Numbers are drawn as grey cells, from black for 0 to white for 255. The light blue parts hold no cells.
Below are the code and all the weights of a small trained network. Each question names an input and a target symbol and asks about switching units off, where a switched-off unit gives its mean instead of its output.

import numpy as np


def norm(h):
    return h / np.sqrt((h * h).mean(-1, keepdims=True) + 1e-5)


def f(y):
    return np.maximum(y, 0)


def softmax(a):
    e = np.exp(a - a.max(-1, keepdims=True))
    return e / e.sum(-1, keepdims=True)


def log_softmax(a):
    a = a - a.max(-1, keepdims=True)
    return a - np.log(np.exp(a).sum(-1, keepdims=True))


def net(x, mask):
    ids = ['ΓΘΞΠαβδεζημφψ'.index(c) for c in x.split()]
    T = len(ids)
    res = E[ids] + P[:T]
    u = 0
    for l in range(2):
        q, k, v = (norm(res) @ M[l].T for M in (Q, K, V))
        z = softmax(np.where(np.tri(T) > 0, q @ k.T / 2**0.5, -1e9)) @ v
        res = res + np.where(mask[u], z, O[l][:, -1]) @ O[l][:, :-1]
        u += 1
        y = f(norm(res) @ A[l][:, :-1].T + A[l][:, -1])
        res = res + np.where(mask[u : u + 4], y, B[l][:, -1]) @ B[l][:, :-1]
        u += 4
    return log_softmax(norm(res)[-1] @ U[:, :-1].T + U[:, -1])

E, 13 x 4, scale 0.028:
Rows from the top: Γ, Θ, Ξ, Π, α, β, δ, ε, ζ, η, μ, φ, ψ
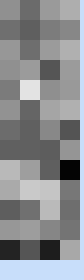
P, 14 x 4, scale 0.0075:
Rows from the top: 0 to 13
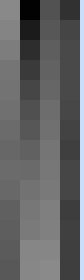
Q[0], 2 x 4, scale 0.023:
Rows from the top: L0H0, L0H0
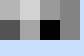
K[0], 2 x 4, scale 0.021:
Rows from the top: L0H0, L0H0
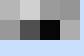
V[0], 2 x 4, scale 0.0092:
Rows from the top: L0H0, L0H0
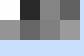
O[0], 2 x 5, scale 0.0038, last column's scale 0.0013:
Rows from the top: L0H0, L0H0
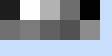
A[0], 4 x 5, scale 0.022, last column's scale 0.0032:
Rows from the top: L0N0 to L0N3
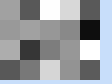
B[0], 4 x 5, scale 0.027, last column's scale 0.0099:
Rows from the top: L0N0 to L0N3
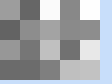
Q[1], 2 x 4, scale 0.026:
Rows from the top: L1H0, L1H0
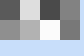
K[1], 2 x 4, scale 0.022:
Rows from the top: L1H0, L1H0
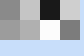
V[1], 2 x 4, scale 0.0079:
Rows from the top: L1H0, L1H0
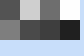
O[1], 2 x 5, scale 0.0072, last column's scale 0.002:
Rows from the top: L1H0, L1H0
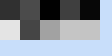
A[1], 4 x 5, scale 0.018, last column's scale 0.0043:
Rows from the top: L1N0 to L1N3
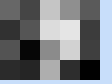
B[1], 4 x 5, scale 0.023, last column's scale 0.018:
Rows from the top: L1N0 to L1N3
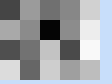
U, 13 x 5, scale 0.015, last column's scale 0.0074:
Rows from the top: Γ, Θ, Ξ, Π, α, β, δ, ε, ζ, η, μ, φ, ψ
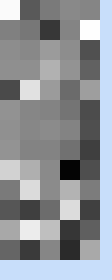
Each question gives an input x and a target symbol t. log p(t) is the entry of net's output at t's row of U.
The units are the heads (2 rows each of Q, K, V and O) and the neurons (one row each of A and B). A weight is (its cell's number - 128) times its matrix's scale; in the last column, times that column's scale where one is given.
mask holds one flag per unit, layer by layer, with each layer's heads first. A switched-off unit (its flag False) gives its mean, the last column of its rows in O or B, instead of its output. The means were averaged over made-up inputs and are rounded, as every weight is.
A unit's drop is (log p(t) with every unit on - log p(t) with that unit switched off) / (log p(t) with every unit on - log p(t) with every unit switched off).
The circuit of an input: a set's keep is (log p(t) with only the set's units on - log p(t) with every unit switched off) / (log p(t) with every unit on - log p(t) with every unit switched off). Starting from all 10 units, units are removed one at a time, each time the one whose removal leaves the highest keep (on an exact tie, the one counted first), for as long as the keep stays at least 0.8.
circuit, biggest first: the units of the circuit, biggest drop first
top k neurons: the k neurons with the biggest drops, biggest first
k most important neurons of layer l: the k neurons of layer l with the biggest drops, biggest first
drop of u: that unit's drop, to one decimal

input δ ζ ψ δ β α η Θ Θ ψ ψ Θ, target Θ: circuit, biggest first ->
(L1N1; L0N0)
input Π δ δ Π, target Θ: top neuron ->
(L0N2)
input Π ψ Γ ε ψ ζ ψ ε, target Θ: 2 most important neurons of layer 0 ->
(L0N0; L0N3)
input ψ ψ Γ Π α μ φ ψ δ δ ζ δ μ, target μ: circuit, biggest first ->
(L0N3; L1N1)
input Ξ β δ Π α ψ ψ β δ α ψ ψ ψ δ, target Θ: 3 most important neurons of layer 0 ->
(L0N0; L0N2; L0N3)
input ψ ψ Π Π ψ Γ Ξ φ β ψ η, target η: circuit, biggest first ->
(L1N2; L0N2; L1N3)
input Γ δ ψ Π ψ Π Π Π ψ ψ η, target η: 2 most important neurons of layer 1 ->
(L1N2; L1N1)
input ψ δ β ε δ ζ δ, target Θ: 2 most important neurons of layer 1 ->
(L1N1; L1N0)
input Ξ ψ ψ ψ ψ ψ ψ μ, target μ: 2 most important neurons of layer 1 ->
(L1N1; L1N0)
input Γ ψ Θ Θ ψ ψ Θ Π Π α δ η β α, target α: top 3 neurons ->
(L1N1; L0N0; L0N3)
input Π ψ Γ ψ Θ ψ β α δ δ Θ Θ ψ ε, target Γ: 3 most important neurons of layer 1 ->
(L1N2; L1N3; L1N1)
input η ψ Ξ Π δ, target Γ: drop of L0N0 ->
0.1
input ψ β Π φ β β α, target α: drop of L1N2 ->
0.2
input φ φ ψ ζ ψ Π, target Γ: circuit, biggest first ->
(L0N0)
